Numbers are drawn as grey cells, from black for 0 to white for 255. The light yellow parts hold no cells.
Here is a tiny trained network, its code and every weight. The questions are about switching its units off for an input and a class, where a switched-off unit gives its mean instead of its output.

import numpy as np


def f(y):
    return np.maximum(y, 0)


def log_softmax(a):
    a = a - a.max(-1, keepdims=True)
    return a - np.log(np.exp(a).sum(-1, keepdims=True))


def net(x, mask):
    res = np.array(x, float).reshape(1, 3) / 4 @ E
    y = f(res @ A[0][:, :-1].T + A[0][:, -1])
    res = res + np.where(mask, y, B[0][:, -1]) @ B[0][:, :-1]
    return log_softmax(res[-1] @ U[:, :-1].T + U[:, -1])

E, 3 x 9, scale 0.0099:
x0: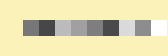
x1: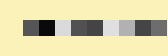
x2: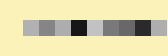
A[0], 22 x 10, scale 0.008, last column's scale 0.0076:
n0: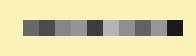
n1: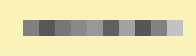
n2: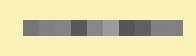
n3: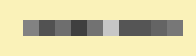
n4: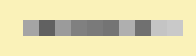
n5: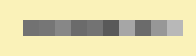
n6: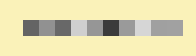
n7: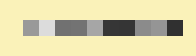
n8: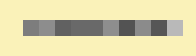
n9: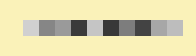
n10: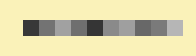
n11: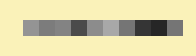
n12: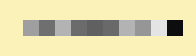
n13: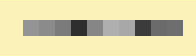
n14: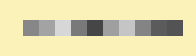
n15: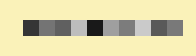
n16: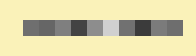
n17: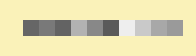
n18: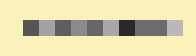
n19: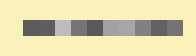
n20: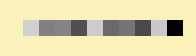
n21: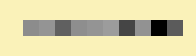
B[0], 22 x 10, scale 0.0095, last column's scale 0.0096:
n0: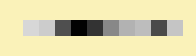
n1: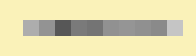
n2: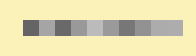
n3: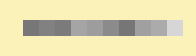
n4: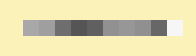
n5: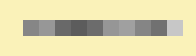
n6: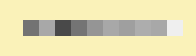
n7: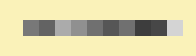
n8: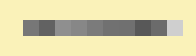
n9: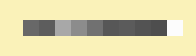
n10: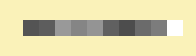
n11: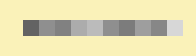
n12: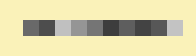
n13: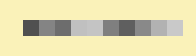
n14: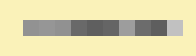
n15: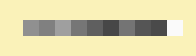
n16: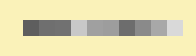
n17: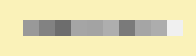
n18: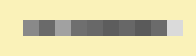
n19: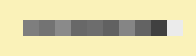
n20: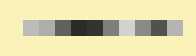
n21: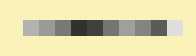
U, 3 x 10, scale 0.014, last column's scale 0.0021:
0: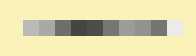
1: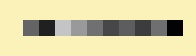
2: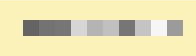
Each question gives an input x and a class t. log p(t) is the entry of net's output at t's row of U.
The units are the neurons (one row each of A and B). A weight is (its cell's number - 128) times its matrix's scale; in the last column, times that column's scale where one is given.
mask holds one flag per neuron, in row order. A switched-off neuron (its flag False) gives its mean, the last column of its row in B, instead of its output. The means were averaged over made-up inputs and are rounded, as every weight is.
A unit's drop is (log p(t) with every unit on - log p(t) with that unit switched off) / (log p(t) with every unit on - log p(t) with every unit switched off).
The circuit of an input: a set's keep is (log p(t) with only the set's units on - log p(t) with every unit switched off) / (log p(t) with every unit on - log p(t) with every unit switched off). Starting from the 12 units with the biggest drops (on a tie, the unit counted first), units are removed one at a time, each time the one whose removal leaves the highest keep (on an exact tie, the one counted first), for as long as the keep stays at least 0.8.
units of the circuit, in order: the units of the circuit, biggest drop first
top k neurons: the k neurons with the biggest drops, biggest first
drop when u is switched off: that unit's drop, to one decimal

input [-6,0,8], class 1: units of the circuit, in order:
n9
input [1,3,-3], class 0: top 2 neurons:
n9, n12
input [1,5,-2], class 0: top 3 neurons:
n0, n9, n12
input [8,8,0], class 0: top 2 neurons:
n0, n4
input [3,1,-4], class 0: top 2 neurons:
n16, n13
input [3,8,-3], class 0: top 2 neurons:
n0, n9
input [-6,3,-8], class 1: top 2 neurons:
n15, n4
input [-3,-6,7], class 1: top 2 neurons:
n9, n7
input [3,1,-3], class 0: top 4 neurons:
n16, n13, n11, n3
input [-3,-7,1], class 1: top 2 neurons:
n7, n0
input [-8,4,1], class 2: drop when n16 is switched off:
0.1
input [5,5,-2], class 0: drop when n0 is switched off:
0.5
